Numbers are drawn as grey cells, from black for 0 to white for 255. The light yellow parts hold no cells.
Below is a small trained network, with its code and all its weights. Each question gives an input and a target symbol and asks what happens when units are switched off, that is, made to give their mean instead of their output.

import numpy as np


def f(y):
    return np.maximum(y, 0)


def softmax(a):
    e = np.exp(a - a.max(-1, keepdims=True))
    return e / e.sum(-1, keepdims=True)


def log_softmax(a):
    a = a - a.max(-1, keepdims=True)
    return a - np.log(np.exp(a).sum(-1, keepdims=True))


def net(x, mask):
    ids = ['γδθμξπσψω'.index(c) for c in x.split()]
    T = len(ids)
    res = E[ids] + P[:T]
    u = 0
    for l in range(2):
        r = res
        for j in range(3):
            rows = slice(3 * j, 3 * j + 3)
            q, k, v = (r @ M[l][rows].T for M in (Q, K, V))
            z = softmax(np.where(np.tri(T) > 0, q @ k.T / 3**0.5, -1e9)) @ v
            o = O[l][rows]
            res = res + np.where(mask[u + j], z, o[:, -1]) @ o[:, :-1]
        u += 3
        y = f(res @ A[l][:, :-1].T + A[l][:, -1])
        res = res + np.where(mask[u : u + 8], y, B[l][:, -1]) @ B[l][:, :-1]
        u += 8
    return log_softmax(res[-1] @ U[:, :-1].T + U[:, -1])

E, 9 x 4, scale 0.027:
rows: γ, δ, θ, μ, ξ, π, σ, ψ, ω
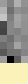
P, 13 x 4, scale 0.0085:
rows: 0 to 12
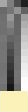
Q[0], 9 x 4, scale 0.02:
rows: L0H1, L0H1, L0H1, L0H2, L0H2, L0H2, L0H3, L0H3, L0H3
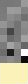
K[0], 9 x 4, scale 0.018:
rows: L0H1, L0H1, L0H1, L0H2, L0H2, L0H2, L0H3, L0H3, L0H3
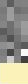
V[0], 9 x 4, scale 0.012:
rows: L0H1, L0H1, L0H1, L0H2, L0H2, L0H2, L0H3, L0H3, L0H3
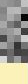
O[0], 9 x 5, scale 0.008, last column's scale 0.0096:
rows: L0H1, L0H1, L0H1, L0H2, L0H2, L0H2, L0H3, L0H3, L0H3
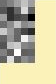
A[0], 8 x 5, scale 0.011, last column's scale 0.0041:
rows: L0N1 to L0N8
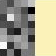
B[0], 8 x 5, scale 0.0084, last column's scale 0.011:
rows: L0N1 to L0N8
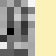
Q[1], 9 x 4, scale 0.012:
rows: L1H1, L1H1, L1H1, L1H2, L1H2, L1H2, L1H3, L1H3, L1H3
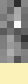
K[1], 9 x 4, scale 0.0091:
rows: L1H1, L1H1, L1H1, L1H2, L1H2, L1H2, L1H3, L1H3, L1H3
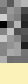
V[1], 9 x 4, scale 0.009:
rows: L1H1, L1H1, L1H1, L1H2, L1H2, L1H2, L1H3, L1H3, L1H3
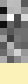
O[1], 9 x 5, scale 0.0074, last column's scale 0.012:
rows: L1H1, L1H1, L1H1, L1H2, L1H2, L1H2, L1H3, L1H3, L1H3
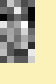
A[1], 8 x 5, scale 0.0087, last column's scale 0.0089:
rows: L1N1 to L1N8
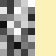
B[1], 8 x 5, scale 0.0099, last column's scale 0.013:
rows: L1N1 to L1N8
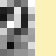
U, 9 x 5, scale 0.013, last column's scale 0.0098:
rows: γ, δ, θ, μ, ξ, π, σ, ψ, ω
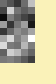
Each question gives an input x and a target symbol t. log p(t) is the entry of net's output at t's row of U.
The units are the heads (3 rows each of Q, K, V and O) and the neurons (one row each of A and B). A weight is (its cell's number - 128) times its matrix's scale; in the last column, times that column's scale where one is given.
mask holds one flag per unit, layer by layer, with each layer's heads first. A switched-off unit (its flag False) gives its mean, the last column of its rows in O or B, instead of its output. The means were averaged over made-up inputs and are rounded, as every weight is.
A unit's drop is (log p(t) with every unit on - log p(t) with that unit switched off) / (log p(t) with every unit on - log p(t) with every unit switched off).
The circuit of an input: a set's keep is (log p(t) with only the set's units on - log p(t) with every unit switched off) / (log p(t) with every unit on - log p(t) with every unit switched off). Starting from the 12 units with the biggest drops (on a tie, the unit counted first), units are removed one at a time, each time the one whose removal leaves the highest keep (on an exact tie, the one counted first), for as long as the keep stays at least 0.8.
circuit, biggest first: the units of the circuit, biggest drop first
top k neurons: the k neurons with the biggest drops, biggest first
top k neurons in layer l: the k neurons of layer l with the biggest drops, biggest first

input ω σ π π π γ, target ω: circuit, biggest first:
(L1N5, L0H3, L1H1)
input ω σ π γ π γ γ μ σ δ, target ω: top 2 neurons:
(L1N5, L0N3)
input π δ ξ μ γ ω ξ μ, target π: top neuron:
(L1N2)
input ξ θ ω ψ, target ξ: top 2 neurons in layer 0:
(L0N3, L0N7)
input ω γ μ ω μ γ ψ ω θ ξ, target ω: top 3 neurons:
(L1N5, L0N3, L1N2)
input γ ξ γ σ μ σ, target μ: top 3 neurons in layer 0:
(L0N5, L0N7, L0N8)
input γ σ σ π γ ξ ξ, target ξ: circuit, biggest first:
(L1H2, L1H1)
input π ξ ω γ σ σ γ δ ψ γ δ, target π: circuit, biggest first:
(L0H2, L1H1, L0H1)
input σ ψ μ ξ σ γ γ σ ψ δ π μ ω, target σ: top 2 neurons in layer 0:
(L0N5, L0N1)
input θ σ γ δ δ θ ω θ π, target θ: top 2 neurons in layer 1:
(L1N1, L1N7)
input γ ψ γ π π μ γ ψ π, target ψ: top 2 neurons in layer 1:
(L1N4, L1N3)
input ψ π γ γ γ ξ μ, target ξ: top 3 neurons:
(L1N2, L1N3, L0N8)
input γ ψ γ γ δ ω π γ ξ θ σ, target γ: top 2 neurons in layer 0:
(L0N3, L0N6)
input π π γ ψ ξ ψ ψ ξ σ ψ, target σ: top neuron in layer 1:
(L1N1)
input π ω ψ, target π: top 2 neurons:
(L1N2, L1N7)
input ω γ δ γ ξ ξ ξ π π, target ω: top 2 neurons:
(L1N5, L0N3)
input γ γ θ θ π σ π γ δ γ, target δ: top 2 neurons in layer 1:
(L1N4, L1N2)
